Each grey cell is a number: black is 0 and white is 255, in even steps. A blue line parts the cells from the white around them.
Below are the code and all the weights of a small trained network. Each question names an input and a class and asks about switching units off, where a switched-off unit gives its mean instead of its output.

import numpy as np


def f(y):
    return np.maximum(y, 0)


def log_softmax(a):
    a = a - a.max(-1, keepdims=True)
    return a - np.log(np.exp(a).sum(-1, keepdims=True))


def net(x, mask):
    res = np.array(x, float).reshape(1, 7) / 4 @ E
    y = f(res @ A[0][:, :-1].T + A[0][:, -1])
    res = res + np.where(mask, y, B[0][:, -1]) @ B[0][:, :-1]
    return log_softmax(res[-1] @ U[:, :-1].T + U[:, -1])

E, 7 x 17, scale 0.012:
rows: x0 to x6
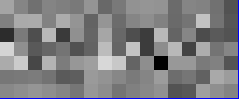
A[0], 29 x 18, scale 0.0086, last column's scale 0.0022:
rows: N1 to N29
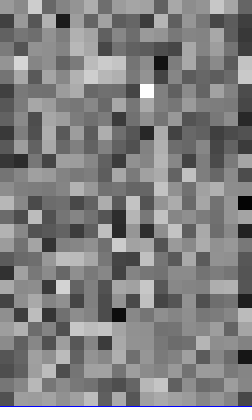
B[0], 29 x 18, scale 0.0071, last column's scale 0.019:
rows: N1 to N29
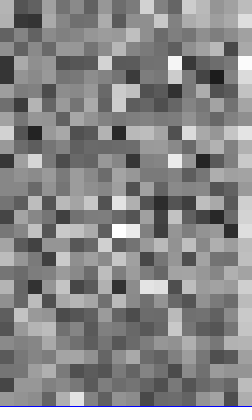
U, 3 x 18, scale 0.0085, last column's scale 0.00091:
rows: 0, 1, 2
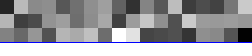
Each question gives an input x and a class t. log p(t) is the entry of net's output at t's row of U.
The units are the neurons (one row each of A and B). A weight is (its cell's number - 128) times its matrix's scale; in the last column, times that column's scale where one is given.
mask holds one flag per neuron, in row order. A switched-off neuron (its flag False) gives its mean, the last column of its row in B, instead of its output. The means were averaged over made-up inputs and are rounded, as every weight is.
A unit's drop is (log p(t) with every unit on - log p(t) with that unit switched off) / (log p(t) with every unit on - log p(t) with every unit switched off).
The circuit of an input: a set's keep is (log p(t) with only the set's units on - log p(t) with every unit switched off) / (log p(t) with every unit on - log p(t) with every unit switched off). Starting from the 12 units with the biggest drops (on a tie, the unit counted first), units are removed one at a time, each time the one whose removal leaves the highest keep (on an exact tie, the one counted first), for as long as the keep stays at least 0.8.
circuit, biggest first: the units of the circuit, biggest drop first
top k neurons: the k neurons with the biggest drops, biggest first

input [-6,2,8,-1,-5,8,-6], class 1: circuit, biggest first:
N10
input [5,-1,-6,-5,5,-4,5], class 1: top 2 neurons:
N21, N1
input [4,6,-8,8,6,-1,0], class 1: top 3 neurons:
N21, N18, N1
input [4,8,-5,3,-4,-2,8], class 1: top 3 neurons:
N21, N5, N6
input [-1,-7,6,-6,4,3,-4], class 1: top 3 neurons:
N10, N2, N17
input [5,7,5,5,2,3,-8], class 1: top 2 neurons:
N10, N2
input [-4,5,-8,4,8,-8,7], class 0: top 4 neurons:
N5, N6, N10, N24
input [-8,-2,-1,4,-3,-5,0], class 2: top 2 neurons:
N5, N17
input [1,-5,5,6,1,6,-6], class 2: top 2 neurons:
N17, N15
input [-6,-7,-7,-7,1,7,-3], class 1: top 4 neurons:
N21, N1, N18, N17
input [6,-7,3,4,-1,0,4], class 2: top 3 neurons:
N21, N17, N15
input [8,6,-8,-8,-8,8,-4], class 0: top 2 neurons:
N16, N23
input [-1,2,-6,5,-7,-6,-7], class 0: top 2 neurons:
N16, N23
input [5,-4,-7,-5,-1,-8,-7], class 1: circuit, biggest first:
N21
